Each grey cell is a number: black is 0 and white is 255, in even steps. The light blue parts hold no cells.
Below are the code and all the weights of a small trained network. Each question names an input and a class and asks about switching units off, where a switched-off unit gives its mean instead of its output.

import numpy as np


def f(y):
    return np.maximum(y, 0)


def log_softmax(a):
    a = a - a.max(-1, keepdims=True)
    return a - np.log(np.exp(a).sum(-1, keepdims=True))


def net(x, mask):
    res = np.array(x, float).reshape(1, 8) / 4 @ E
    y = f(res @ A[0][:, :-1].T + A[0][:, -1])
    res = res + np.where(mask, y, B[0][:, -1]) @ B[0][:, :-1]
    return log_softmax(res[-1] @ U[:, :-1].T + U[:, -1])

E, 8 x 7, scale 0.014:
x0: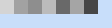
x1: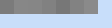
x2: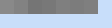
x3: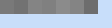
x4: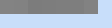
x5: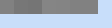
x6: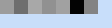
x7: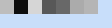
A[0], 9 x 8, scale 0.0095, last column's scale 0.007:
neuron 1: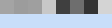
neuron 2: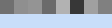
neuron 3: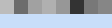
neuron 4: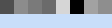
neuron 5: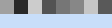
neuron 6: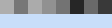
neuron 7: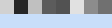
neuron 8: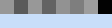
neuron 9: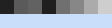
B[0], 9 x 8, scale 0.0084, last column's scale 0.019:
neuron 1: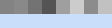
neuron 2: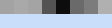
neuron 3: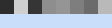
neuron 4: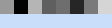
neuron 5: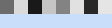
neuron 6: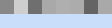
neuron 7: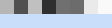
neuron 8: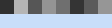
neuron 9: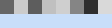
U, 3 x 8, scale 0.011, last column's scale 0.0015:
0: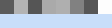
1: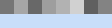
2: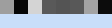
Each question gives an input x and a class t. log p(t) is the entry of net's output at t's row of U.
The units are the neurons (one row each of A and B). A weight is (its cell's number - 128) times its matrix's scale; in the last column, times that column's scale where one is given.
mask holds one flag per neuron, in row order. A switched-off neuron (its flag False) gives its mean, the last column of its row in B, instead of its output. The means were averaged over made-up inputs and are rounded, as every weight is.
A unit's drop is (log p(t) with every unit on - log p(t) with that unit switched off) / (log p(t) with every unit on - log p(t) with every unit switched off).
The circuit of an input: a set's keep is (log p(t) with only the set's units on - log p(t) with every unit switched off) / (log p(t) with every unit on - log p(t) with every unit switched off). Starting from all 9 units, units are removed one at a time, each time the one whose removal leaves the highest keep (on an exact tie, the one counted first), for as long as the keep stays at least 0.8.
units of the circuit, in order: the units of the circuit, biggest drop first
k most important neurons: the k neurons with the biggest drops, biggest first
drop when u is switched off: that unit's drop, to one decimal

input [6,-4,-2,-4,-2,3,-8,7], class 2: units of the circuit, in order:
neuron 7
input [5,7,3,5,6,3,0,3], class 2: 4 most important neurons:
neuron 9; neuron 7; neuron 5; neuron 6
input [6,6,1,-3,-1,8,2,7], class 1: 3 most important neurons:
neuron 5; neuron 4; neuron 3
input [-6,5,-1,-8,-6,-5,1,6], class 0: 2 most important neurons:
neuron 5; neuron 8
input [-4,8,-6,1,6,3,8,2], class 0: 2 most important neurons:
neuron 7; neuron 3
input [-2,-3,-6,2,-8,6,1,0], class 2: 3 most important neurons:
neuron 5; neuron 3; neuron 6
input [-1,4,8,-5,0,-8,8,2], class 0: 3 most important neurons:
neuron 3; neuron 7; neuron 6
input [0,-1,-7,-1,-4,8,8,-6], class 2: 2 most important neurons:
neuron 4; neuron 5
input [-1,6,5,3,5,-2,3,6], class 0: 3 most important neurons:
neuron 5; neuron 8; neuron 1
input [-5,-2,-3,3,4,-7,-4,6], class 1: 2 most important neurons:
neuron 5; neuron 7
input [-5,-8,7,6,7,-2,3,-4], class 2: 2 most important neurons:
neuron 4; neuron 5
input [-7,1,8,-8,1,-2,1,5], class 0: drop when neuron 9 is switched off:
0.1
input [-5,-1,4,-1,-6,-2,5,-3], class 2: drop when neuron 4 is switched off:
0.8
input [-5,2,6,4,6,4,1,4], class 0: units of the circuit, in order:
neuron 9
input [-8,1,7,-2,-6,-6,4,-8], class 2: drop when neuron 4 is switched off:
0.7
